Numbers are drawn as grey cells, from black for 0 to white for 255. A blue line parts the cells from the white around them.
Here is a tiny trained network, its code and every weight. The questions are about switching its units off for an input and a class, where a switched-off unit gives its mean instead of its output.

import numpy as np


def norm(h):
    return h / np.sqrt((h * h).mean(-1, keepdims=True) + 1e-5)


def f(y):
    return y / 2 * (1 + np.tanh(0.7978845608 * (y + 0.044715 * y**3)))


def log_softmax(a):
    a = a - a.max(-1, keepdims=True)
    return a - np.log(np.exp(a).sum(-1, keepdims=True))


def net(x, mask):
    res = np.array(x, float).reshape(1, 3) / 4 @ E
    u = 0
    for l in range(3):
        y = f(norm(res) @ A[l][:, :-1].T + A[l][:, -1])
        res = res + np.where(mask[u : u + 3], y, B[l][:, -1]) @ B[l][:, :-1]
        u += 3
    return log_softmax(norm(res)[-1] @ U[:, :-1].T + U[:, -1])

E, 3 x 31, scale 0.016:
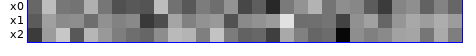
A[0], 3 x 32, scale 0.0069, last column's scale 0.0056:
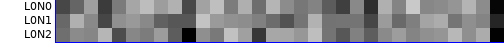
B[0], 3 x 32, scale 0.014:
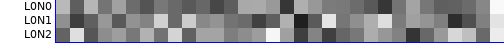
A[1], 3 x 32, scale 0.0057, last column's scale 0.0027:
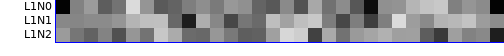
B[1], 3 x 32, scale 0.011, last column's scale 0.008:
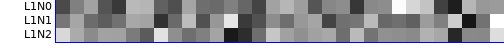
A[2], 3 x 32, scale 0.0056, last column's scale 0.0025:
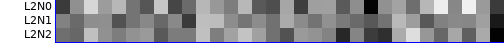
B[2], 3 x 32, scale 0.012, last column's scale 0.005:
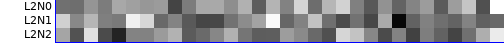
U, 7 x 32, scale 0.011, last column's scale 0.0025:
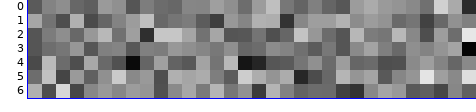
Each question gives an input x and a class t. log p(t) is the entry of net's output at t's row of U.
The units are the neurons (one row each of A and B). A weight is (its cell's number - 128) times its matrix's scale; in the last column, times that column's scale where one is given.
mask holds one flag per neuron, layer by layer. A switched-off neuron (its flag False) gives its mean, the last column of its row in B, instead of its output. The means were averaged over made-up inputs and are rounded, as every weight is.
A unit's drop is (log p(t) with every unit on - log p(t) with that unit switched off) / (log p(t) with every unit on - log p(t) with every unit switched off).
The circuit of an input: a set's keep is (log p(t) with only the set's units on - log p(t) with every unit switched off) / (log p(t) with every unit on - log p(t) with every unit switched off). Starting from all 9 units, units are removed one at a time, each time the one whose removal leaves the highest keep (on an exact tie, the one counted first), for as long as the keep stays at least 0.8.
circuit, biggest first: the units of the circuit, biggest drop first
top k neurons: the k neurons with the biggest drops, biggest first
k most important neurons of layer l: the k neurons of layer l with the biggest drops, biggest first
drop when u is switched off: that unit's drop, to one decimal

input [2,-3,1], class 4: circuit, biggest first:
L0N1, L0N0, L0N2
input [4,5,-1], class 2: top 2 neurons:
L0N1, L1N1
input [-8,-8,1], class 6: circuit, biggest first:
L0N1
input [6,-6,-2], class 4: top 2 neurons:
L0N1, L1N2
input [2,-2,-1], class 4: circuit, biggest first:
L0N1, L1N2, L0N2, L0N0
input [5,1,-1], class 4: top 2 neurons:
L1N2, L0N1
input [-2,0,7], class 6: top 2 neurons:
L0N0, L2N2
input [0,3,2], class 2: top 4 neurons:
L0N1, L1N1, L0N0, L2N0
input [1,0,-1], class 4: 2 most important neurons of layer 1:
L1N2, L1N0
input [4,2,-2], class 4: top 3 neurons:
L0N1, L0N2, L1N2
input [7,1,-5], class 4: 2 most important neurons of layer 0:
L0N1, L0N2
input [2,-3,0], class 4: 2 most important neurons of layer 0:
L0N1, L0N0
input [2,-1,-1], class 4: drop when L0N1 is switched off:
1.4
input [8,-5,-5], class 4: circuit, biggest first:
L0N1
